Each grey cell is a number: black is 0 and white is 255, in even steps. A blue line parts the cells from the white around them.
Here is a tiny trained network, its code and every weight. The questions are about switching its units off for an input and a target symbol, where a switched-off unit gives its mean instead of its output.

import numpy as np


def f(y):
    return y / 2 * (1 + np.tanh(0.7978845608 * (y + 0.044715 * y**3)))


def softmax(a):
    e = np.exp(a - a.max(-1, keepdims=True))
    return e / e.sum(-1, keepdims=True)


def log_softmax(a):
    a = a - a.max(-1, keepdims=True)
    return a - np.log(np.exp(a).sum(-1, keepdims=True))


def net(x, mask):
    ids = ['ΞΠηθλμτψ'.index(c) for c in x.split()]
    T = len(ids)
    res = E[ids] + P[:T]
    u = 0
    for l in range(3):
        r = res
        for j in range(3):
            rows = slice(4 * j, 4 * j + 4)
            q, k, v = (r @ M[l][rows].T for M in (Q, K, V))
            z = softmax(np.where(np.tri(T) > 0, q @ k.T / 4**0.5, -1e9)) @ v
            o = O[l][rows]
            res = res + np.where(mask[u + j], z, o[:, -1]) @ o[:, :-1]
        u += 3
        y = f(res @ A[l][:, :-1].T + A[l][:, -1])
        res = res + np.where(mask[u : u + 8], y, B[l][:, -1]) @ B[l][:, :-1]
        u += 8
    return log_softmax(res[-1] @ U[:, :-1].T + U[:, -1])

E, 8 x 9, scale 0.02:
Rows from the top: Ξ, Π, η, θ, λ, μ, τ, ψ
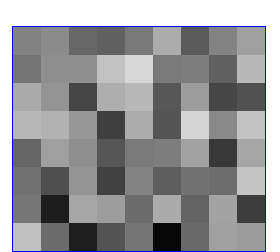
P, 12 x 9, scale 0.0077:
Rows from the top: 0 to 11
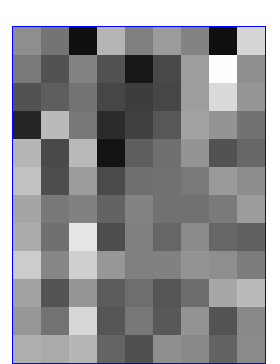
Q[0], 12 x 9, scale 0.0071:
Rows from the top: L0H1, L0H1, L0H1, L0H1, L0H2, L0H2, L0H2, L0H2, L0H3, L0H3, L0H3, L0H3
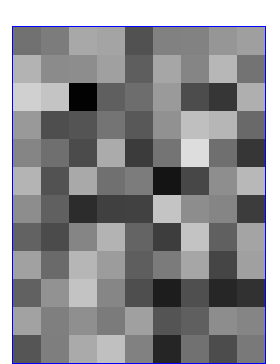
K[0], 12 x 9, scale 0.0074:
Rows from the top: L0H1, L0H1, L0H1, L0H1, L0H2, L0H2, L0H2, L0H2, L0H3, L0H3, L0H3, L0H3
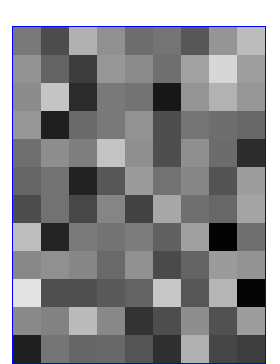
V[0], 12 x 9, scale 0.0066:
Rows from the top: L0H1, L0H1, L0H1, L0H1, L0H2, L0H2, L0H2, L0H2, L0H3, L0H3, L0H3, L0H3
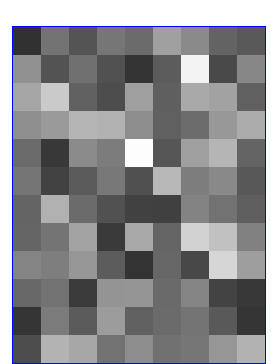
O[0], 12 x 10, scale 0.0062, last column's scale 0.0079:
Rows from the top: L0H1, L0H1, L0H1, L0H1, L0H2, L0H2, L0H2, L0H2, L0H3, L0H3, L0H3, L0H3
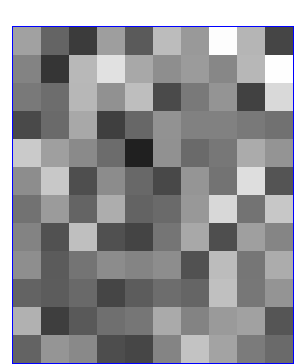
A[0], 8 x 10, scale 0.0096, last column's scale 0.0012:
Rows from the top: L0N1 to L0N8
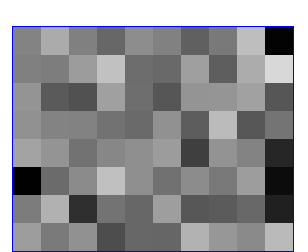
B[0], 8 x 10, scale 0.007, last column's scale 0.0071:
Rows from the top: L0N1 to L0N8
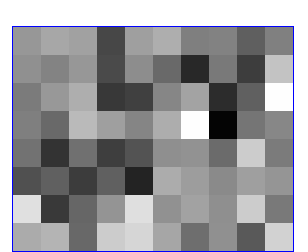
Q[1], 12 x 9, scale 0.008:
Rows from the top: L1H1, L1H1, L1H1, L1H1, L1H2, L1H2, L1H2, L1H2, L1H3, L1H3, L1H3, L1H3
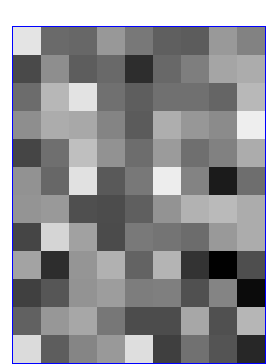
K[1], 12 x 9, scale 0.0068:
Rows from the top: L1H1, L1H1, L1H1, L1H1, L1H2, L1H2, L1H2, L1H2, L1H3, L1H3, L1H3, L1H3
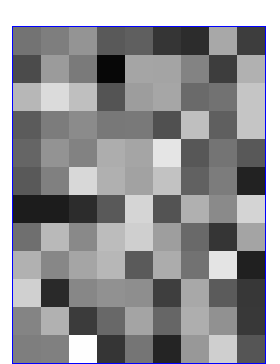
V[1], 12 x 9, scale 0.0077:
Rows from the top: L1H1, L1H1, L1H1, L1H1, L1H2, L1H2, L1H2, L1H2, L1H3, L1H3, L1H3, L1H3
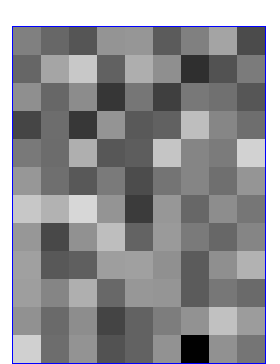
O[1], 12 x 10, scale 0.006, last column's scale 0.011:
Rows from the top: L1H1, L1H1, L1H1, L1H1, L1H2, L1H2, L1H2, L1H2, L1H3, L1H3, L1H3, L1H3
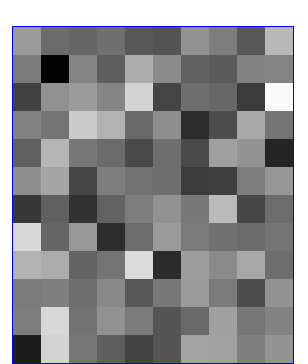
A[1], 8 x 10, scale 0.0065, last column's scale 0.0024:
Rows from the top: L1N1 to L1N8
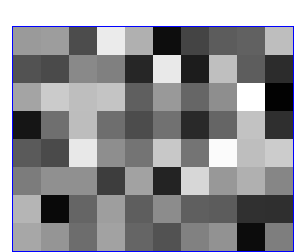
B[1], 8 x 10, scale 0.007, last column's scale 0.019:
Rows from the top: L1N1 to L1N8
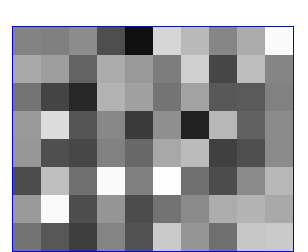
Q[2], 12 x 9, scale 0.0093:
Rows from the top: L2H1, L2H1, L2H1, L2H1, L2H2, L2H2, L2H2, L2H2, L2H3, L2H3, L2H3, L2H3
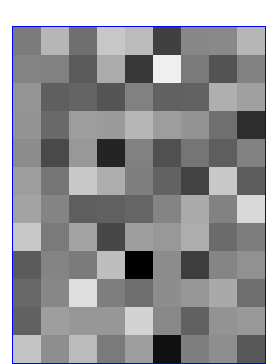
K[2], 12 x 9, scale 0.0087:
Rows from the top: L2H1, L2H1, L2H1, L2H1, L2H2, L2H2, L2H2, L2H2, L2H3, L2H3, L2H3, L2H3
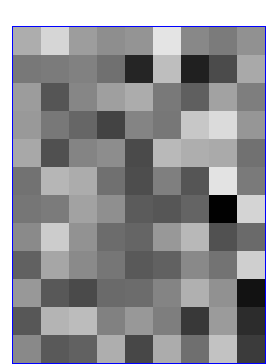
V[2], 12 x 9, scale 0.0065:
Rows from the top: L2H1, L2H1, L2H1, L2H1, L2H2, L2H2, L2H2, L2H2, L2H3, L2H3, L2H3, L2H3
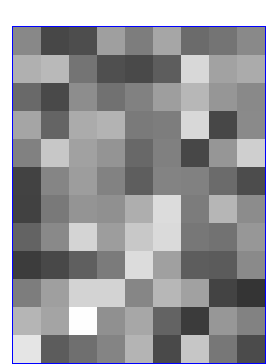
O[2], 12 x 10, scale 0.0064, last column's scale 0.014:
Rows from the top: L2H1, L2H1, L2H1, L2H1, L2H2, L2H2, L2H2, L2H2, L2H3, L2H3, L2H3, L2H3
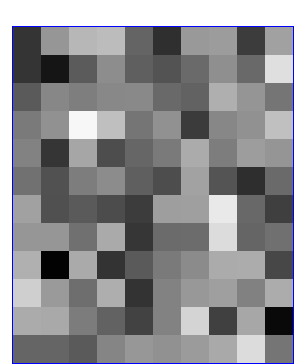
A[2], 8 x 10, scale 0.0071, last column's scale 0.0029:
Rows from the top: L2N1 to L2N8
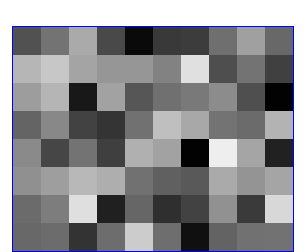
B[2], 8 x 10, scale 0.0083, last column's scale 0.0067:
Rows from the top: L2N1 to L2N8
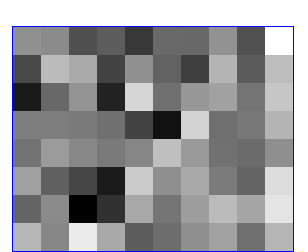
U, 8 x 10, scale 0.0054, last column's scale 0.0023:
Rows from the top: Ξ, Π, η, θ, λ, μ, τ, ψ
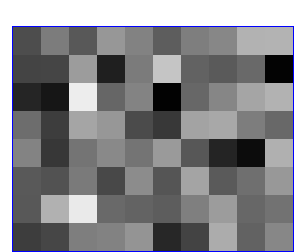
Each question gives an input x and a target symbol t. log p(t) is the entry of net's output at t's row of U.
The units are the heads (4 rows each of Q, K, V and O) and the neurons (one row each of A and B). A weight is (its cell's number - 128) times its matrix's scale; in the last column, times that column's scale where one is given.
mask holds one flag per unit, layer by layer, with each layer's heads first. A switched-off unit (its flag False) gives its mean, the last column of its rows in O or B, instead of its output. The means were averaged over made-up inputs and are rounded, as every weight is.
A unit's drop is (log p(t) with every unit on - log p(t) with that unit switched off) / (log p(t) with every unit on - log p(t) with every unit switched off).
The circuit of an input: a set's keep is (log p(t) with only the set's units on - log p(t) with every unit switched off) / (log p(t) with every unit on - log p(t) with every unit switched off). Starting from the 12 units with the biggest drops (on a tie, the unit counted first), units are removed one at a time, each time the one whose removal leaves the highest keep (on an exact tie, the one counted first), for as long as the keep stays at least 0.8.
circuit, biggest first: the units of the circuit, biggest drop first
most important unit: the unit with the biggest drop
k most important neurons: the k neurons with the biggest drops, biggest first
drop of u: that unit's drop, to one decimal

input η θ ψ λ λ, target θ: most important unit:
L1N1
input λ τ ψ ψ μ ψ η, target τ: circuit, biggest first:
(L2H1 L1H1 L1H3)
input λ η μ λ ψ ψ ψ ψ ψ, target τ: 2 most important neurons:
(L0N6 L1N1)
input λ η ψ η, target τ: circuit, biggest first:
(L2H1 L1H3)
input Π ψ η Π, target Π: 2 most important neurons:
(L2N5 L0N7)
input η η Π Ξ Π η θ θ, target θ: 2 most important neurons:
(L1N1 L1N6)
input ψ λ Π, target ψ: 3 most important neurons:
(L1N1 L0N6 L0N2)
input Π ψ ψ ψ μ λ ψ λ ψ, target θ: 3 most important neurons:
(L0N7 L1N1 L1N8)
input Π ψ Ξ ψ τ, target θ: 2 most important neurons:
(L0N7 L1N2)
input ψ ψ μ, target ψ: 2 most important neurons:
(L1N1 L2N7)
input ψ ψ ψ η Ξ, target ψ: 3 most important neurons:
(L1N1 L2N7 L1N8)
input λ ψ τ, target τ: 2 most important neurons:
(L0N6 L2N2)
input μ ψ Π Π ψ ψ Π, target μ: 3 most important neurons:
(L2N7 L0N2 L1N4)
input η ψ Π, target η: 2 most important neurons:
(L1N1 L1N7)
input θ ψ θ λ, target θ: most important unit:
L1H1
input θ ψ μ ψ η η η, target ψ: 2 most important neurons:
(L0N2 L2N3)
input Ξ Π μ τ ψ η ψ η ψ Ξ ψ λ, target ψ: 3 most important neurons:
(L1N1 L1N8 L2N7)
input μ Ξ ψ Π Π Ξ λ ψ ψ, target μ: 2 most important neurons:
(L1N4 L2N4)
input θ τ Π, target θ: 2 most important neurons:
(L0N6 L0N8)
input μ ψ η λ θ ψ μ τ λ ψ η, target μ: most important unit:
L2H1
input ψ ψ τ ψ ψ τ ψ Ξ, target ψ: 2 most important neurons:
(L2N7 L1N1)
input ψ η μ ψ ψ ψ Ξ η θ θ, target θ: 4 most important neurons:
(L1N1 L1N6 L0N2 L1N7)
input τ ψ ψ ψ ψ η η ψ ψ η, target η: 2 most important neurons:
(L0N7 L1N3)
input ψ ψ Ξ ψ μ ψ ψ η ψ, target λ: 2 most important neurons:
(L1N1 L0N3)
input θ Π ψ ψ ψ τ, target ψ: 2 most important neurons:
(L2N3 L1N7)
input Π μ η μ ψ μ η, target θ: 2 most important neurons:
(L1N1 L1N8)
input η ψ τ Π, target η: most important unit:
L1H3
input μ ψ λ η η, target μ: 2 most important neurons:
(L1N4 L2N4)
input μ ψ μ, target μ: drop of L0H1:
0.3
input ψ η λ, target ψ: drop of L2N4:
0.0
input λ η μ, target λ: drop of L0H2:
0.2
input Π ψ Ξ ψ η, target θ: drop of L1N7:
0.1
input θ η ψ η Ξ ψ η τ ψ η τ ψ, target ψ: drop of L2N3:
0.6
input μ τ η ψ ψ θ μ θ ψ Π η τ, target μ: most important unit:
L1H2
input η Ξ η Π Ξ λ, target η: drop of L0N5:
-0.1
